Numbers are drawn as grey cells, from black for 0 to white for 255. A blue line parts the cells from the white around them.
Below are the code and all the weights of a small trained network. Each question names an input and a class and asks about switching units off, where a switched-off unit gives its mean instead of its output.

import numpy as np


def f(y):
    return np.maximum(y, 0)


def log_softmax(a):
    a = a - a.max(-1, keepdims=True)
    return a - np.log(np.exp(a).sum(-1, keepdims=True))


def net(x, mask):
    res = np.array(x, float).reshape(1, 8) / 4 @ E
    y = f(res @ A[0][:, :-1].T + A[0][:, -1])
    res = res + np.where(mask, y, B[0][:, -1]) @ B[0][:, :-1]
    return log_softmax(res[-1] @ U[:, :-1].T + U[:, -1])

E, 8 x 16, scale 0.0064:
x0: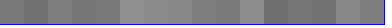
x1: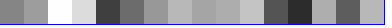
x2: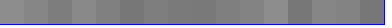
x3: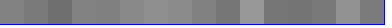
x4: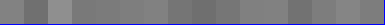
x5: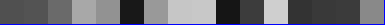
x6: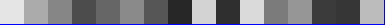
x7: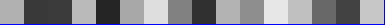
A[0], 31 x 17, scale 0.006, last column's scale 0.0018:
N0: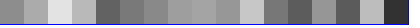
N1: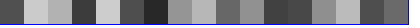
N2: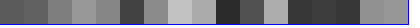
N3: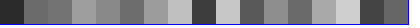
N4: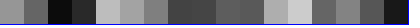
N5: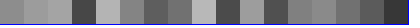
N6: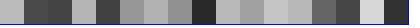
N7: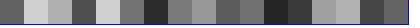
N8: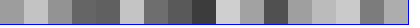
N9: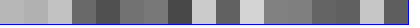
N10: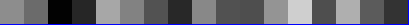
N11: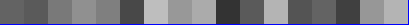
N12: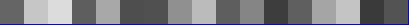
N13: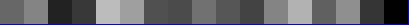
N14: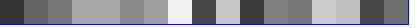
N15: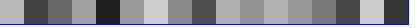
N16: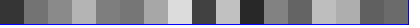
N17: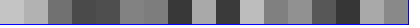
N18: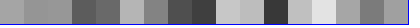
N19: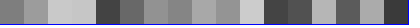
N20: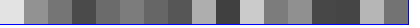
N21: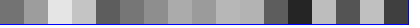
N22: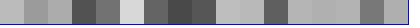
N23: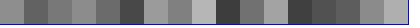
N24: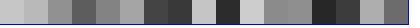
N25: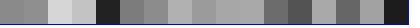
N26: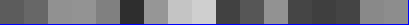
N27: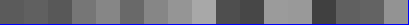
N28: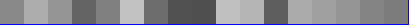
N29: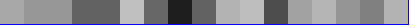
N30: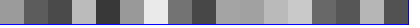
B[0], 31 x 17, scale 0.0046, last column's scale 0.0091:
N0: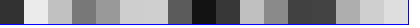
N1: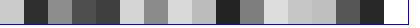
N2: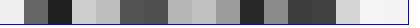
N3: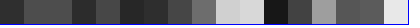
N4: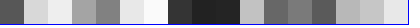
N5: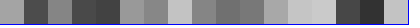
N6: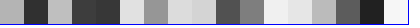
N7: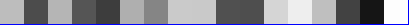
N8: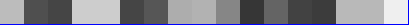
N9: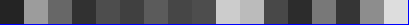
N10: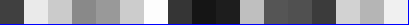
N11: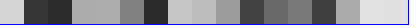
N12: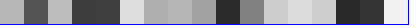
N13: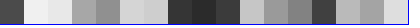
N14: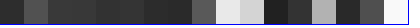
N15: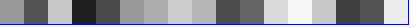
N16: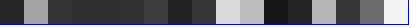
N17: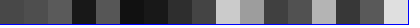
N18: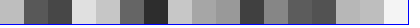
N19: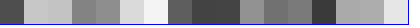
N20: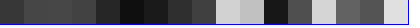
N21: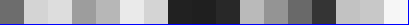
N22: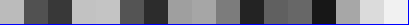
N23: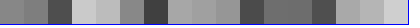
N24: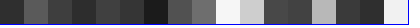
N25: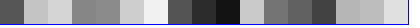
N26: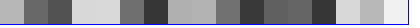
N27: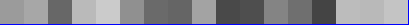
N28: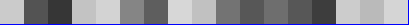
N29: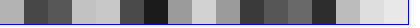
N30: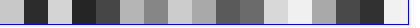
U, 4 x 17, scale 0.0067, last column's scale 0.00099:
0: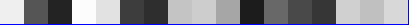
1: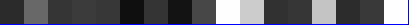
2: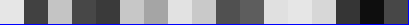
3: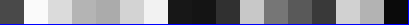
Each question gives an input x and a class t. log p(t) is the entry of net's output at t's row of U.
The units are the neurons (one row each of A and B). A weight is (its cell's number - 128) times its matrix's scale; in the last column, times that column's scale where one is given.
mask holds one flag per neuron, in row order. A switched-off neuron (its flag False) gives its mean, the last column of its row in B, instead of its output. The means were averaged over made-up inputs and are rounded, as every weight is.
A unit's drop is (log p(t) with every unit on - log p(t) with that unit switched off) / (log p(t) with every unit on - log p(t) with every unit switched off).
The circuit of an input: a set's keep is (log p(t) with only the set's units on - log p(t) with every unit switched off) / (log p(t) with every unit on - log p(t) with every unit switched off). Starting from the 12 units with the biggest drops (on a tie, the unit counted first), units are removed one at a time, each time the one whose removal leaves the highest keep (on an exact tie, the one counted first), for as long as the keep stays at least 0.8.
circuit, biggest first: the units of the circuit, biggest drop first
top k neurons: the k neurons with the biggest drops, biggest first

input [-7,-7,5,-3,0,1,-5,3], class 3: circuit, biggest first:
(N4)
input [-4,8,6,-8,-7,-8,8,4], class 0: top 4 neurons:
(N29 N22 N18 N28)
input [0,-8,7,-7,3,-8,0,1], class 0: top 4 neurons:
(N22 N18 N29 N8)
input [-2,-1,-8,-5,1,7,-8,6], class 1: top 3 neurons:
(N16 N14 N3)
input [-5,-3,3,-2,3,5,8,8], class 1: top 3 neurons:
(N20 N17 N24)
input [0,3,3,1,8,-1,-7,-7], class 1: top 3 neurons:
(N14 N16 N3)
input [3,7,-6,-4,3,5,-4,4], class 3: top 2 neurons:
(N21 N25)
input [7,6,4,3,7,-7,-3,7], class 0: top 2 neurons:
(N18 N8)
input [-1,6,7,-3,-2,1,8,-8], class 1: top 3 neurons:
(N24 N9 N20)
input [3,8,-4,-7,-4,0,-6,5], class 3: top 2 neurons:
(N21 N25)
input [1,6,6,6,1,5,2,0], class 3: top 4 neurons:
(N21 N0 N25 N19)
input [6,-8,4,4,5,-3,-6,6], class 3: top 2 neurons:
(N4 N10)
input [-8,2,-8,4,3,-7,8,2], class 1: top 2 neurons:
(N24 N20)
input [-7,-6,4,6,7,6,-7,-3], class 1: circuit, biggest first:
(N14)
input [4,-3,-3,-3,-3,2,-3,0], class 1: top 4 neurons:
(N21 N25 N19 N0)
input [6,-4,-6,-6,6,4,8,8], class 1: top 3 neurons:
(N20 N17 N24)
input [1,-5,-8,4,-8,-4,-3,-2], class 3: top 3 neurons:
(N13 N10 N4)
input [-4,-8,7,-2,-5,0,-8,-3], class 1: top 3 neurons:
(N14 N3 N16)
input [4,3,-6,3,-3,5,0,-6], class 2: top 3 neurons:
(N12 N1 N7)
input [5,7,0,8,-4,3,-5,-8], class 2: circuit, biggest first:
(N12)
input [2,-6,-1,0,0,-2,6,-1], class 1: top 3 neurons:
(N24 N20 N17)
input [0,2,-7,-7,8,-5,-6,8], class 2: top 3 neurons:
(N6 N30 N15)
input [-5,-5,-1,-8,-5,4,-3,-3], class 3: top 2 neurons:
(N13 N10)
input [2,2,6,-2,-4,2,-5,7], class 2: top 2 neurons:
(N6 N30)
